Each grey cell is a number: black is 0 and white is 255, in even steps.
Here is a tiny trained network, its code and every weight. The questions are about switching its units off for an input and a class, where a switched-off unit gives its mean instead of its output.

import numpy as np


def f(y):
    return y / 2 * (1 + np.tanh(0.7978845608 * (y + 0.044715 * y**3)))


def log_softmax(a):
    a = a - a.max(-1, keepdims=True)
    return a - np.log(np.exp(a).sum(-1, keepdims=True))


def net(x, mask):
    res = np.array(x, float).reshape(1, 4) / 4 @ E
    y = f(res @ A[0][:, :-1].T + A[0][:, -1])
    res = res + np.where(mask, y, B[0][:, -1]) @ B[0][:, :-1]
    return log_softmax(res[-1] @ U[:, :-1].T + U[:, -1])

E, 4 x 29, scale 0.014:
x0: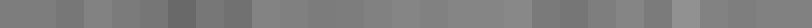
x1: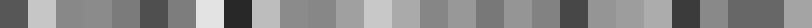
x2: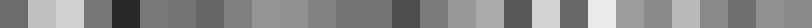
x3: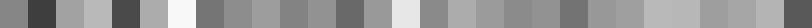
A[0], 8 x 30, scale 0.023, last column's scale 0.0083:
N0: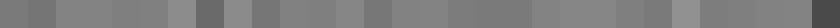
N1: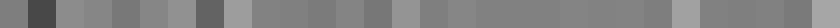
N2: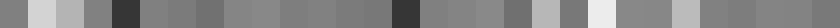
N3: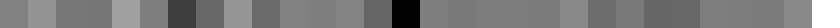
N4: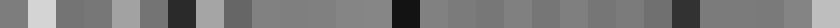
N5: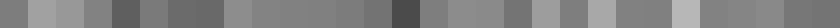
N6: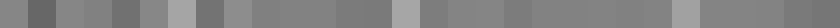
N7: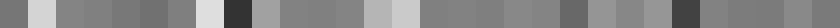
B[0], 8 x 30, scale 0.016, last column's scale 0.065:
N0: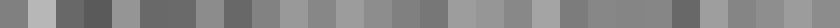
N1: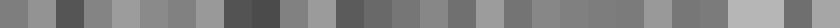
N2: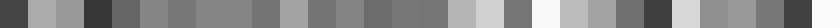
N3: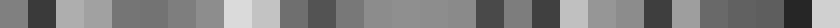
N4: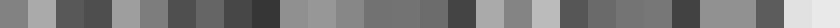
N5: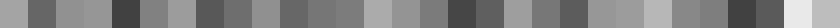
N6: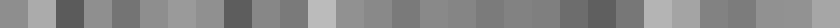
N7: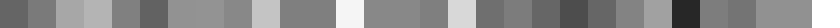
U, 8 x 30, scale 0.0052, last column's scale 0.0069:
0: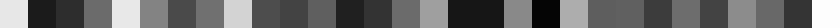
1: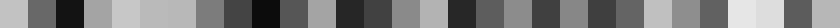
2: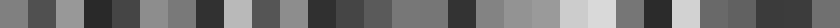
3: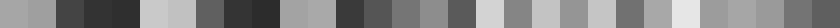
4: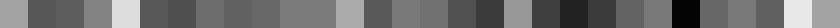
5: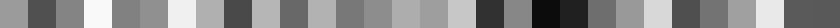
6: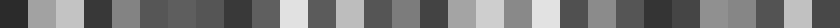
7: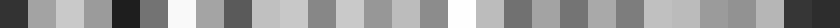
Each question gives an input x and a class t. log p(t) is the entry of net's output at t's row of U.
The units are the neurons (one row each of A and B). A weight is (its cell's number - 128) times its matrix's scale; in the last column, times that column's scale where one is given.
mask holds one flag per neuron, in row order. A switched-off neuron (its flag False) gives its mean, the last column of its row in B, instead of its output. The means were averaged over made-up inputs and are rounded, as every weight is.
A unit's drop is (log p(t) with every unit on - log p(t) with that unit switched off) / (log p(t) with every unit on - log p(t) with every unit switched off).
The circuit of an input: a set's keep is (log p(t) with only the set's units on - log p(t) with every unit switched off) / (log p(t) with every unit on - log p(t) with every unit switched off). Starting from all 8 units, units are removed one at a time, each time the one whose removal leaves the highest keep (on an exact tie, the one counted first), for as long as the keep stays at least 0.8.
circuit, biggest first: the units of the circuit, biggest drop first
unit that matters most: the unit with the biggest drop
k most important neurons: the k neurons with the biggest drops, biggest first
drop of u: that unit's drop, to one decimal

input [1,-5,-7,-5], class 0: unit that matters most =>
N2
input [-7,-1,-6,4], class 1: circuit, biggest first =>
[N7, N2]
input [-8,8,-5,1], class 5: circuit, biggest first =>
[N2, N7]
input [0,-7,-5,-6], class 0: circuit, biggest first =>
[N2, N3]
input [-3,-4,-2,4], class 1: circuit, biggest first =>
[N2, N7]
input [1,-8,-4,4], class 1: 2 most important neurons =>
[N2, N7]
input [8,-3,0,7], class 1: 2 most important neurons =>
[N2, N7]
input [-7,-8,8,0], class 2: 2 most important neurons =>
[N7, N3]
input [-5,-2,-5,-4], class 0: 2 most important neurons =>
[N2, N7]
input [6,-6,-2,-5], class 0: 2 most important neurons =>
[N2, N3]
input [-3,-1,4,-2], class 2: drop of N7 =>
0.4
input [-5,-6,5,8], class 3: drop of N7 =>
0.4
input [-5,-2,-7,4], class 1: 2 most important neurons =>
[N7, N2]
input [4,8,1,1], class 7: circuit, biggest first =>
[N7]
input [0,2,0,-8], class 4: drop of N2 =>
1.2
